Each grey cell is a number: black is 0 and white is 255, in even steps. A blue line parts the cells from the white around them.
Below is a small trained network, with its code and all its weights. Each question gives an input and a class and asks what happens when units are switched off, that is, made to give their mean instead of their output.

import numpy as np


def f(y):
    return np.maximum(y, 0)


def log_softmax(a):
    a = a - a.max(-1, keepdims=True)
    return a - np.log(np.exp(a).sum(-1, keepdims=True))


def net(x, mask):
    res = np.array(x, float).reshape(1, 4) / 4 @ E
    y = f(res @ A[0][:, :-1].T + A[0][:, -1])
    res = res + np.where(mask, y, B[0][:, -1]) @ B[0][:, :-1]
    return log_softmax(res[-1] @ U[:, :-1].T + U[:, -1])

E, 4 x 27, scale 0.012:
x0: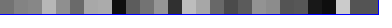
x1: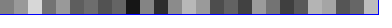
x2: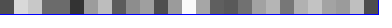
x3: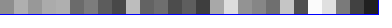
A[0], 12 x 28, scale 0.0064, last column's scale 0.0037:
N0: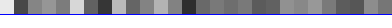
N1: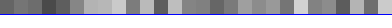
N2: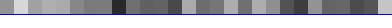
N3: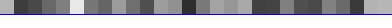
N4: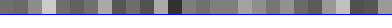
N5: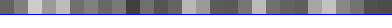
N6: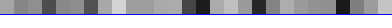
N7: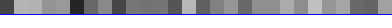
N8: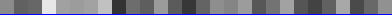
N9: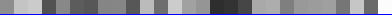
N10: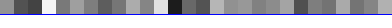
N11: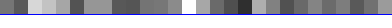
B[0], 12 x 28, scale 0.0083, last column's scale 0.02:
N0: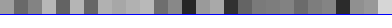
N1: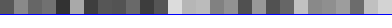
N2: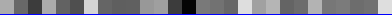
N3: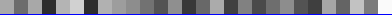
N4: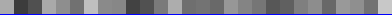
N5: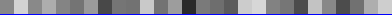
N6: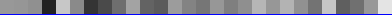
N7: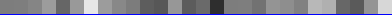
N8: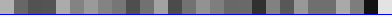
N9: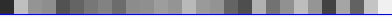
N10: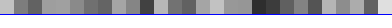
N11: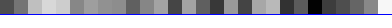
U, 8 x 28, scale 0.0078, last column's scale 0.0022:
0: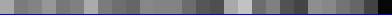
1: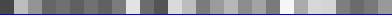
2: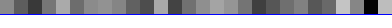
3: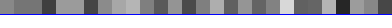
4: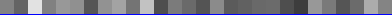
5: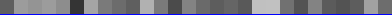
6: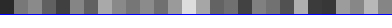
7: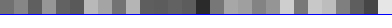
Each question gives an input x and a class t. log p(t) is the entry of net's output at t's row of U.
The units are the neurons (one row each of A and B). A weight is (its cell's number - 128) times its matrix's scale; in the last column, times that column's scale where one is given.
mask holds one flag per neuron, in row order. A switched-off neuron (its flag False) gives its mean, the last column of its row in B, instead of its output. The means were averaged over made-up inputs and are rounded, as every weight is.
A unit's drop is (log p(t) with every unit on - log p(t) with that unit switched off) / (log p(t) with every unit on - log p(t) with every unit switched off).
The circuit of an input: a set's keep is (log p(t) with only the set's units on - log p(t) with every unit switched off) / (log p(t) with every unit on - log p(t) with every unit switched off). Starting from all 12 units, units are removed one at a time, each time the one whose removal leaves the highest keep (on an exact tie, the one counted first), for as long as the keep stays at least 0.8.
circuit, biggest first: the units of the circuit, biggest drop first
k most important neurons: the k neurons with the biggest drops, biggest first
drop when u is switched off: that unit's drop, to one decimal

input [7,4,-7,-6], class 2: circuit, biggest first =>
[N8]
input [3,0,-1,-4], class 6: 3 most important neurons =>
[N10 N2 N5]
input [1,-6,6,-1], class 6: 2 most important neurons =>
[N6 N5]
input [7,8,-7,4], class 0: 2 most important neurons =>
[N5 N2]
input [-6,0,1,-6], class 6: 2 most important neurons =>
[N5 N1]
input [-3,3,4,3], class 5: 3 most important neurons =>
[N6 N5 N10]
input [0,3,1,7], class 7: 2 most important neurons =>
[N7 N11]
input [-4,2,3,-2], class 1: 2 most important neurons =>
[N11 N8]
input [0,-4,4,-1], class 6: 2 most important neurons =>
[N6 N5]
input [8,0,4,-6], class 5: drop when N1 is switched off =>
0.1
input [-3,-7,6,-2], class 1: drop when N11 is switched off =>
0.4
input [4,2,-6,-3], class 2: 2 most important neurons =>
[N8 N6]
